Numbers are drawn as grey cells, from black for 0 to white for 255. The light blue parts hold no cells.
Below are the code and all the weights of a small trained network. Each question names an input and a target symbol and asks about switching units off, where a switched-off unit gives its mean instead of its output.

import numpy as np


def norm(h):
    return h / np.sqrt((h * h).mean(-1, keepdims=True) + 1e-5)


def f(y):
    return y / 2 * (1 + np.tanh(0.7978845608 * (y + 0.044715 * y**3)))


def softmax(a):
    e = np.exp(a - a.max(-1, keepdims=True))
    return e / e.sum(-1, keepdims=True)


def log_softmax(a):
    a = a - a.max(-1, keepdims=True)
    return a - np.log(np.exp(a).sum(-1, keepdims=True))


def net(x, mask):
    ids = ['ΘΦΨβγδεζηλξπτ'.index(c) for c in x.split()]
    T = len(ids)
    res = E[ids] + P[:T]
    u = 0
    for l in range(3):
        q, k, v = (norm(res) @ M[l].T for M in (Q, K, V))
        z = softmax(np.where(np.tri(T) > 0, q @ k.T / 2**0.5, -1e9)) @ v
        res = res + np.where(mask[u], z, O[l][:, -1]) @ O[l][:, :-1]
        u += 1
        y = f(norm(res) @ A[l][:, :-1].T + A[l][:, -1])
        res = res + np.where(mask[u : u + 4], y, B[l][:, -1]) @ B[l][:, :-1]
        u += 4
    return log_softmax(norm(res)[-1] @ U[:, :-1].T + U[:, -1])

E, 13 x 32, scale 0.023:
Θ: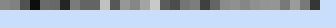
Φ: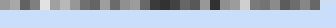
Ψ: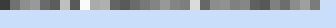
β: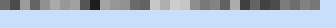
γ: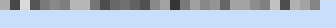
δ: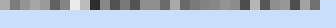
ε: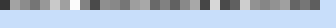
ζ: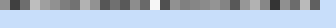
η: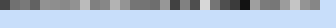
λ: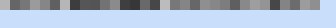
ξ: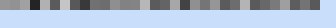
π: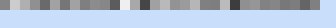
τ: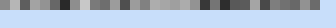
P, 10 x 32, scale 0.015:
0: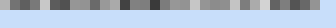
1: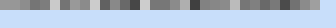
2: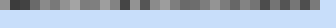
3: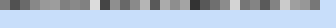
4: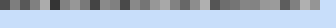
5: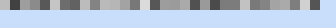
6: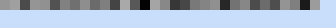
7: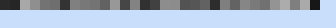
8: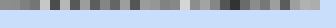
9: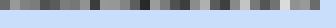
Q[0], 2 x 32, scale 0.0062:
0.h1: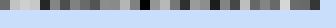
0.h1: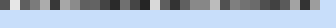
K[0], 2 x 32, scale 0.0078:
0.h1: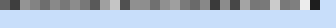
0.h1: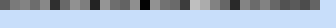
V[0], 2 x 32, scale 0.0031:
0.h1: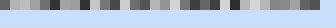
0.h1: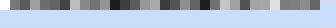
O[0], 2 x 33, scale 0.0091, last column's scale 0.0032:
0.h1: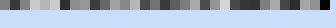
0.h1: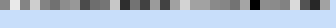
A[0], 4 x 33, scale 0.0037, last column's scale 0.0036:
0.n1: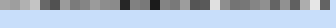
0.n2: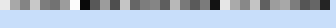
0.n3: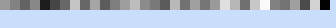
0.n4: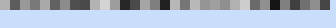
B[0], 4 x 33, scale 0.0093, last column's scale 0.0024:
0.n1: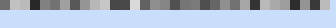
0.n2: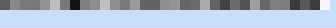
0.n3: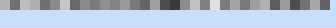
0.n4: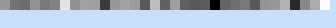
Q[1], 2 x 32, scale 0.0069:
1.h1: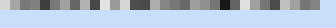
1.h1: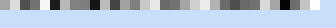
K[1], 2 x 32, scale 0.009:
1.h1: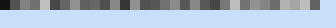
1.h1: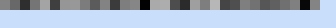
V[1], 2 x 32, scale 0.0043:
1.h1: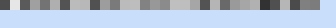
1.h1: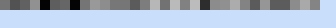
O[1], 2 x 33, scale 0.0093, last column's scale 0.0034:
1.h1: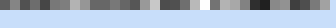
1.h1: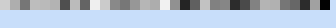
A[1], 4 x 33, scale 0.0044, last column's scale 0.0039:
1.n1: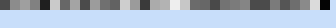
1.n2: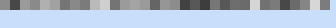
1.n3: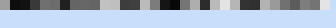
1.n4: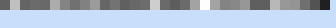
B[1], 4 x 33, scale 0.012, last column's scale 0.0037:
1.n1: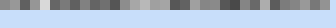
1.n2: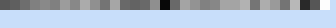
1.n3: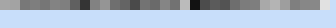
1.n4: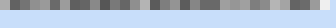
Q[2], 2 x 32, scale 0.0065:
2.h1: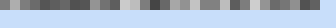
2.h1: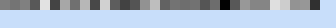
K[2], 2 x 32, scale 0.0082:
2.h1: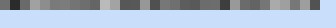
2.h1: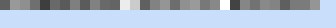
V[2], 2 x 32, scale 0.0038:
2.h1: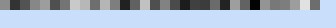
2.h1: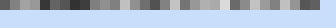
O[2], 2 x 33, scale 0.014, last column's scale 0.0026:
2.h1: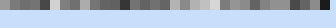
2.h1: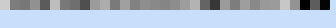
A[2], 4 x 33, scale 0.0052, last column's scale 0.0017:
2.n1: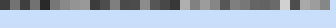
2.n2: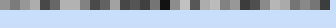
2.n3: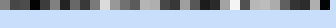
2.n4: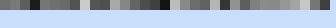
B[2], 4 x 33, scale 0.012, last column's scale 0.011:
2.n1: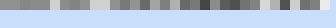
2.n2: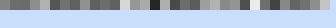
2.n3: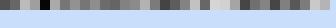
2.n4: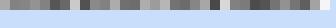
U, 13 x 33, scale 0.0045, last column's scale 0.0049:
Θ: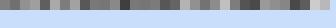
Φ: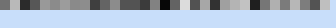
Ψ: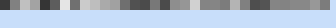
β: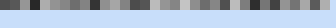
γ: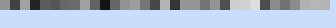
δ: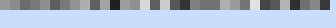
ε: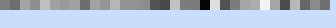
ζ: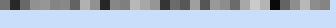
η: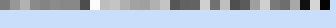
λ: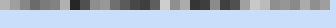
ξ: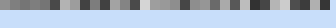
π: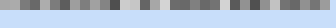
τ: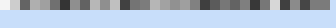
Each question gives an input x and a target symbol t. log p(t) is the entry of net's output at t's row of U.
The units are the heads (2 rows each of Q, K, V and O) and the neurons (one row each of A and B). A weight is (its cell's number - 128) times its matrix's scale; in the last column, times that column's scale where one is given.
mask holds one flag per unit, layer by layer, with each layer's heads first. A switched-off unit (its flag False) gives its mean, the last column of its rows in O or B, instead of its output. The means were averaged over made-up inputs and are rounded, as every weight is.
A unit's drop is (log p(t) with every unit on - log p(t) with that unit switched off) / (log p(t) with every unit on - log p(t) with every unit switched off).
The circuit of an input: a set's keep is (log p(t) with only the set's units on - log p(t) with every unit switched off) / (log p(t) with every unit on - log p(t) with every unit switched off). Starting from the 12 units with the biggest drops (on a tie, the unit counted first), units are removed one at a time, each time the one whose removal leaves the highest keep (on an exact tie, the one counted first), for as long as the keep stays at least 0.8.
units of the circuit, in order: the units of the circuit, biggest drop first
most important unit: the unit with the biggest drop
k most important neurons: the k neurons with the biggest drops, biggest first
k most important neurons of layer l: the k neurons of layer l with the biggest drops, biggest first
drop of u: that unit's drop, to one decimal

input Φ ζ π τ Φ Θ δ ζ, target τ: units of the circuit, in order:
[1.h1; 0.h1]
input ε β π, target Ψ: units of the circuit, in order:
[1.h1]
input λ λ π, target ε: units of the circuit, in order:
[1.h1; 2.n4]
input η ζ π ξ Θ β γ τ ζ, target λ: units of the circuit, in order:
[1.h1; 2.n3]
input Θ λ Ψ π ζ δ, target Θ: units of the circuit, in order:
[0.h1; 2.n3; 1.n3]
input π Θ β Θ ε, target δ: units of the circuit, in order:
[2.h1; 2.n1; 0.h1]
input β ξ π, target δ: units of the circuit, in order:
[2.n1; 0.h1]
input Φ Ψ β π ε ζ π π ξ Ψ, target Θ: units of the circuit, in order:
[0.h1; 1.n3]
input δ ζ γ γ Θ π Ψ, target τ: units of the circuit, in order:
[2.h1; 0.h1]
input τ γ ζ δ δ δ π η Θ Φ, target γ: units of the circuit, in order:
[0.h1; 1.h1]
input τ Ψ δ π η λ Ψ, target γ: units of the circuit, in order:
[2.h1; 1.h1; 2.n1]
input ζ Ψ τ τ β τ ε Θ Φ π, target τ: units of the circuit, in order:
[1.h1; 0.h1]
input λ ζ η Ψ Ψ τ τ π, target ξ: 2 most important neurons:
[1.n4; 2.n1]
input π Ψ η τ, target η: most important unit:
2.h1
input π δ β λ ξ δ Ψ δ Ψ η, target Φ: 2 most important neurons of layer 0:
[0.n3; 0.n4]
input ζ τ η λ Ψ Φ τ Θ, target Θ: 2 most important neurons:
[2.n3; 2.n4]
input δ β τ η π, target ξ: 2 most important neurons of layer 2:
[2.n1; 2.n2]
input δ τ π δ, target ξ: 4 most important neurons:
[1.n4; 2.n2; 2.n1; 0.n2]
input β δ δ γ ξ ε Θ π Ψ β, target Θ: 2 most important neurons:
[2.n3; 1.n3]
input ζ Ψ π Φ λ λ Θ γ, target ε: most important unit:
1.h1
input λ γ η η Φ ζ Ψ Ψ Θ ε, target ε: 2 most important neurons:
[2.n4; 1.n2]
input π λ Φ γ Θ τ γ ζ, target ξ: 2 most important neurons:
[1.n4; 2.n1]
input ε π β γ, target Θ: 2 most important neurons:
[2.n3; 1.n3]
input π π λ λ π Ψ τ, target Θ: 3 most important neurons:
[2.n3; 1.n3; 0.n4]
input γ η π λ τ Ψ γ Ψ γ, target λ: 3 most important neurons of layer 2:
[2.n4; 2.n3; 2.n2]
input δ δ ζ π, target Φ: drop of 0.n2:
0.2
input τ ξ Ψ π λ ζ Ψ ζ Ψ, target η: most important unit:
1.h1
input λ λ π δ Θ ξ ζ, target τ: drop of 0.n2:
0.1
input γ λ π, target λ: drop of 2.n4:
0.1
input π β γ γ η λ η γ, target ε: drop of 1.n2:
0.2
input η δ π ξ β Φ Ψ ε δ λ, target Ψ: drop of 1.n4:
0.0
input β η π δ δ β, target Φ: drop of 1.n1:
0.1
